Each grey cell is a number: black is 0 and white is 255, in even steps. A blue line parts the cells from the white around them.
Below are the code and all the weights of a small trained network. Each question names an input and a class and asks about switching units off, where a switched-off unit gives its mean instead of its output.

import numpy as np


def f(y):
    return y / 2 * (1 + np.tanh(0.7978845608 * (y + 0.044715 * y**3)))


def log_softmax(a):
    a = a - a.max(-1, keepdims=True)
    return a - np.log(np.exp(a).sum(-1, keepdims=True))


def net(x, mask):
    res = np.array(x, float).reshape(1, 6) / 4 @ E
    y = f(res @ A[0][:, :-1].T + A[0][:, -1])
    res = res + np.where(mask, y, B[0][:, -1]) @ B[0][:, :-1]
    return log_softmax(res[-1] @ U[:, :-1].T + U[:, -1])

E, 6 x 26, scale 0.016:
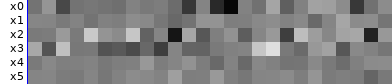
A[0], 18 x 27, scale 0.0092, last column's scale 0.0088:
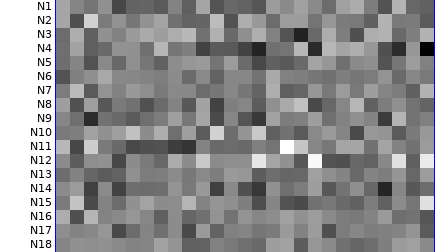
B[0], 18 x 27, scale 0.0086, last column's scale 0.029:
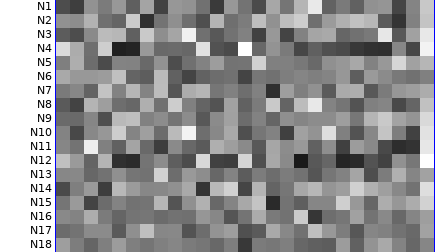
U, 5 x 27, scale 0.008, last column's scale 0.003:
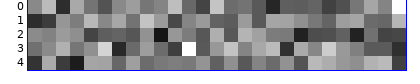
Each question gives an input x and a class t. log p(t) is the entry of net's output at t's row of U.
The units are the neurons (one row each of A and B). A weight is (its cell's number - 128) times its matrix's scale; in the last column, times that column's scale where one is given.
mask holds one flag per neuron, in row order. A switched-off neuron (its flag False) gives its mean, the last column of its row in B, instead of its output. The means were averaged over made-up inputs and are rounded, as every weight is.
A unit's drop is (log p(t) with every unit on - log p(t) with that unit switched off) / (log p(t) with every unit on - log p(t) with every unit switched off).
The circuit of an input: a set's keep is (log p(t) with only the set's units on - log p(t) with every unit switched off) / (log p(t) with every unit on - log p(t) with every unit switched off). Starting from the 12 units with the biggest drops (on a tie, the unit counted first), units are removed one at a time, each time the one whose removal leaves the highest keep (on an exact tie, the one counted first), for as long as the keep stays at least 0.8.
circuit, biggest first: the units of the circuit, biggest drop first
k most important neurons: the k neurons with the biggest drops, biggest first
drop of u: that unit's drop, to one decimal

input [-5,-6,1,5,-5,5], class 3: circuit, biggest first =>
[N2]
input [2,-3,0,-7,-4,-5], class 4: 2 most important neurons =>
[N12; N4]
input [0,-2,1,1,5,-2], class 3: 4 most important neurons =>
[N12; N4; N3; N1]
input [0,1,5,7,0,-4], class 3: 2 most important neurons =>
[N12; N2]
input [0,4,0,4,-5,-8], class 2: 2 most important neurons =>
[N10; N3]
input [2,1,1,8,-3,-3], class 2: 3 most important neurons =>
[N10; N3; N11]
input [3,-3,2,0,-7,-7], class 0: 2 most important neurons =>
[N11; N2]
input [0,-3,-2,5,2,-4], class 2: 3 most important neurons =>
[N10; N3; N11]
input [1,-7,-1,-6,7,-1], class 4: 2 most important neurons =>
[N4; N12]
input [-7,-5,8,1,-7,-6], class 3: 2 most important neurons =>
[N2; N1]
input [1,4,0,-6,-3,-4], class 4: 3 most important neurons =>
[N12; N4; N15]
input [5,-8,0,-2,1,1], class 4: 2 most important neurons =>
[N12; N14]
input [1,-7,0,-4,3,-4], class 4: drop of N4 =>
0.7
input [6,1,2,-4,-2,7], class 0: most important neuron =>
[N4]
